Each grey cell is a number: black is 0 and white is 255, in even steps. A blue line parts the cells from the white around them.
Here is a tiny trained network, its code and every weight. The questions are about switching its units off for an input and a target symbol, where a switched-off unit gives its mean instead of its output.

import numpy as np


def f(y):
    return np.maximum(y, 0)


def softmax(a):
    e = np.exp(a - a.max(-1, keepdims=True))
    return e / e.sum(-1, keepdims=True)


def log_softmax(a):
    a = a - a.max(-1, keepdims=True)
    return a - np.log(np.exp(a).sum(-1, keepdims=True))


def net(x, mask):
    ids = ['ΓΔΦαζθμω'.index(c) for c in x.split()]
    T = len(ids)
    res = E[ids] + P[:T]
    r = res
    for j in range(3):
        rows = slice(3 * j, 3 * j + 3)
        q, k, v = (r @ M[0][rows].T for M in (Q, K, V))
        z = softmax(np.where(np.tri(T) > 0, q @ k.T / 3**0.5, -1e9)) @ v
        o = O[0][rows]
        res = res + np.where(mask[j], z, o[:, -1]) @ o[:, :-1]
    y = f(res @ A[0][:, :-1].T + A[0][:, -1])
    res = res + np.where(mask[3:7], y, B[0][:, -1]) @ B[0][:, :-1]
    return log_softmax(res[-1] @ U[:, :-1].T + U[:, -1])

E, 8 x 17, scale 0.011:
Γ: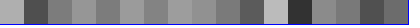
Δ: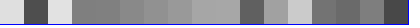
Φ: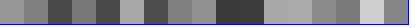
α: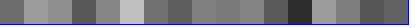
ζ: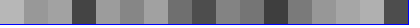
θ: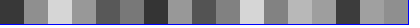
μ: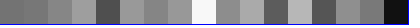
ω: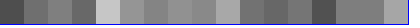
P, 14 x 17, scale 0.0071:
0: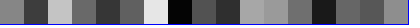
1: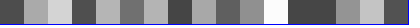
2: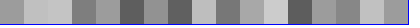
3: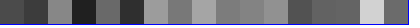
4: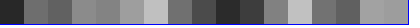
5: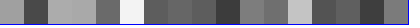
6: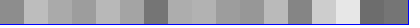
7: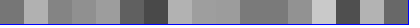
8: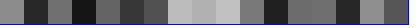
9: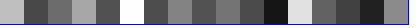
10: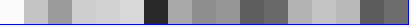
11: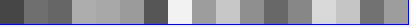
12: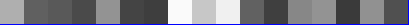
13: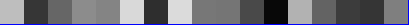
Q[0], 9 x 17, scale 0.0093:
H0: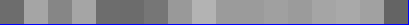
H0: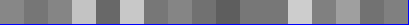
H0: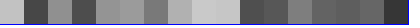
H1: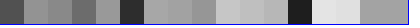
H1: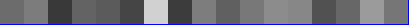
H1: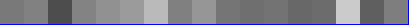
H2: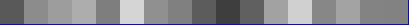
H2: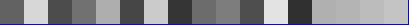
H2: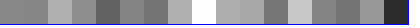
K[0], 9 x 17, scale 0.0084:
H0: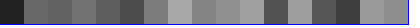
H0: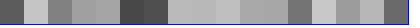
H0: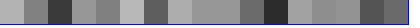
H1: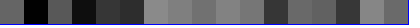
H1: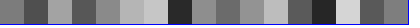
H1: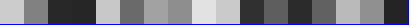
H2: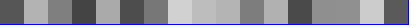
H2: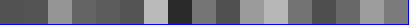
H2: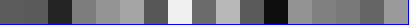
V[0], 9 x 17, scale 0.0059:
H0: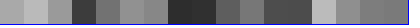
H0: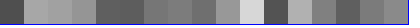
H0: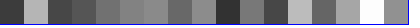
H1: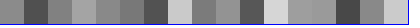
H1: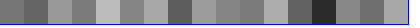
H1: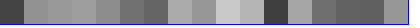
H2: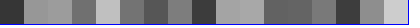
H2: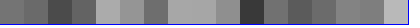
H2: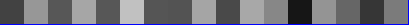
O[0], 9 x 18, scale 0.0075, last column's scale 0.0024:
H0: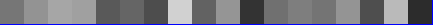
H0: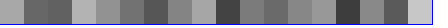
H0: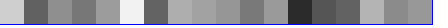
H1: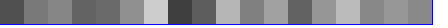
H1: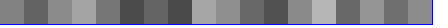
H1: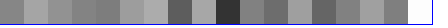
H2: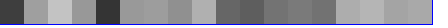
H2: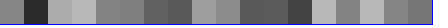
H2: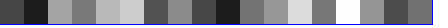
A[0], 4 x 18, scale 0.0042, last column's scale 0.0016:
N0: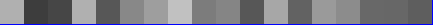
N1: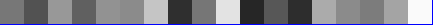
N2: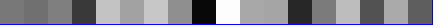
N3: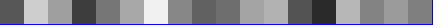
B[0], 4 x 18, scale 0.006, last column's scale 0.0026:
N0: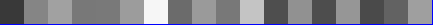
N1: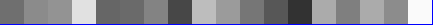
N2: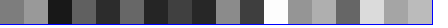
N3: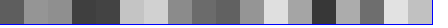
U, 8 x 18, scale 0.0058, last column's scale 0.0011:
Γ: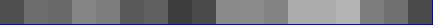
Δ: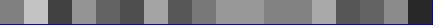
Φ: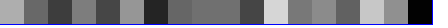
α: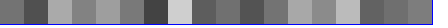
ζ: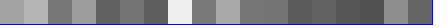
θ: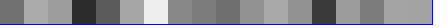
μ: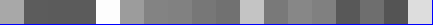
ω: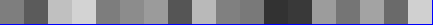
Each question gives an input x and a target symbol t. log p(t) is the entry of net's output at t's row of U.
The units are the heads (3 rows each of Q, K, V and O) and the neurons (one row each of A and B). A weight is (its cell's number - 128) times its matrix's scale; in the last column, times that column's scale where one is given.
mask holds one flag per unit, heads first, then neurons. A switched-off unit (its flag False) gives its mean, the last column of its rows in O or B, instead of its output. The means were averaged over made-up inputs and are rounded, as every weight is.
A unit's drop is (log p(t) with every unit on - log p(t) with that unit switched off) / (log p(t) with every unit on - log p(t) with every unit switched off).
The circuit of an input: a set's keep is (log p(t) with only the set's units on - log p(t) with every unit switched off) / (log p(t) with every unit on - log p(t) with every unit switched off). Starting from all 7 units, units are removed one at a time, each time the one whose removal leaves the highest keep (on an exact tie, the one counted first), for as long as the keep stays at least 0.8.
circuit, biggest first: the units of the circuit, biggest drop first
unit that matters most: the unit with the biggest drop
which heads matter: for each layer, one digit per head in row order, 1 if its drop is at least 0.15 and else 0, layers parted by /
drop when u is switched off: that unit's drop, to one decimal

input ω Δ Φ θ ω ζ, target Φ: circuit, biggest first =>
[N2; H1; H0]
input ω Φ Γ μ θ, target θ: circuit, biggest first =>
[H1; N3]
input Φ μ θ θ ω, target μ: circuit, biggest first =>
[H1; H2; H0]
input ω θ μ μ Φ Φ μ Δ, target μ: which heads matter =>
101
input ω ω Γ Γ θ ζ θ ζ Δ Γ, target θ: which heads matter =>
010
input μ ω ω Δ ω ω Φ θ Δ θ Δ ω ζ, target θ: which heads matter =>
011
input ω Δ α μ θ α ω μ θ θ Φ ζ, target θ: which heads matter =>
010
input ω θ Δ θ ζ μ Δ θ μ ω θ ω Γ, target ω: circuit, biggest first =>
[H2; N1]
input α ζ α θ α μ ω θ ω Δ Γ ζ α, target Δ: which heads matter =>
101
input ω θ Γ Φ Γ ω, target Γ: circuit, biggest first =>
[H0; H1; N2]
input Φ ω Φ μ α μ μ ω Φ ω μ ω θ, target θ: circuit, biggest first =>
[H1]
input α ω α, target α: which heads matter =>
111
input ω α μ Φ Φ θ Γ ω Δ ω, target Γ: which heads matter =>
110
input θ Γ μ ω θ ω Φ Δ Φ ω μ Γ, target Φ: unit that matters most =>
N2
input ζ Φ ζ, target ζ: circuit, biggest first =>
[H1; H0]
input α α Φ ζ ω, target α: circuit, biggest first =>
[H1; H2; H0]
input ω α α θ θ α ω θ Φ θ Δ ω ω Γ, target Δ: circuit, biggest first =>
[H0; H2]
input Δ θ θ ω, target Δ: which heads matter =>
111
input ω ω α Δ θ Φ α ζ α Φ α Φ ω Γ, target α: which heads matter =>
101
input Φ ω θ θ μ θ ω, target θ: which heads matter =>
011
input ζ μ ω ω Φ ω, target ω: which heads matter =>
011
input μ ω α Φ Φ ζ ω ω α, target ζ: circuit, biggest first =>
[H0; H2]
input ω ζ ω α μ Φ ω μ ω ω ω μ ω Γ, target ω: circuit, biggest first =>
[H2; N1; N0]
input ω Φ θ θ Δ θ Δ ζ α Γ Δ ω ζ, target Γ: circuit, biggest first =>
[H0; H2]
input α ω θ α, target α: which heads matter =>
111
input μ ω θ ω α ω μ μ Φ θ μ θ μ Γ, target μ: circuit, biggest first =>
[H2; H0]
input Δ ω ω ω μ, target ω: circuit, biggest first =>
[H2; H1]
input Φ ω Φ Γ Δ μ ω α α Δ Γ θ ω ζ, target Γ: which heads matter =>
110
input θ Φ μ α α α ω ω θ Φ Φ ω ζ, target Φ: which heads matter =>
111
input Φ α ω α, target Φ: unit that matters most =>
H0
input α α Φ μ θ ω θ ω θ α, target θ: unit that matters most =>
H1
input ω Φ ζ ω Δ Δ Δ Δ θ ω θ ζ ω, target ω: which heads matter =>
001
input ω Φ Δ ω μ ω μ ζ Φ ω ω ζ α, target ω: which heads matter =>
001
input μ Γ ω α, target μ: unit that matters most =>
H2
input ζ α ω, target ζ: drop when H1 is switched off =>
0.5
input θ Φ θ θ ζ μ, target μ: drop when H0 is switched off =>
0.2
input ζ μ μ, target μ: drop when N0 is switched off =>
0.0
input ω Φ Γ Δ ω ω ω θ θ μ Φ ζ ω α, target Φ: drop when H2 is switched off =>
0.1
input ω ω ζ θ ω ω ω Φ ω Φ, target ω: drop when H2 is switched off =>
0.7
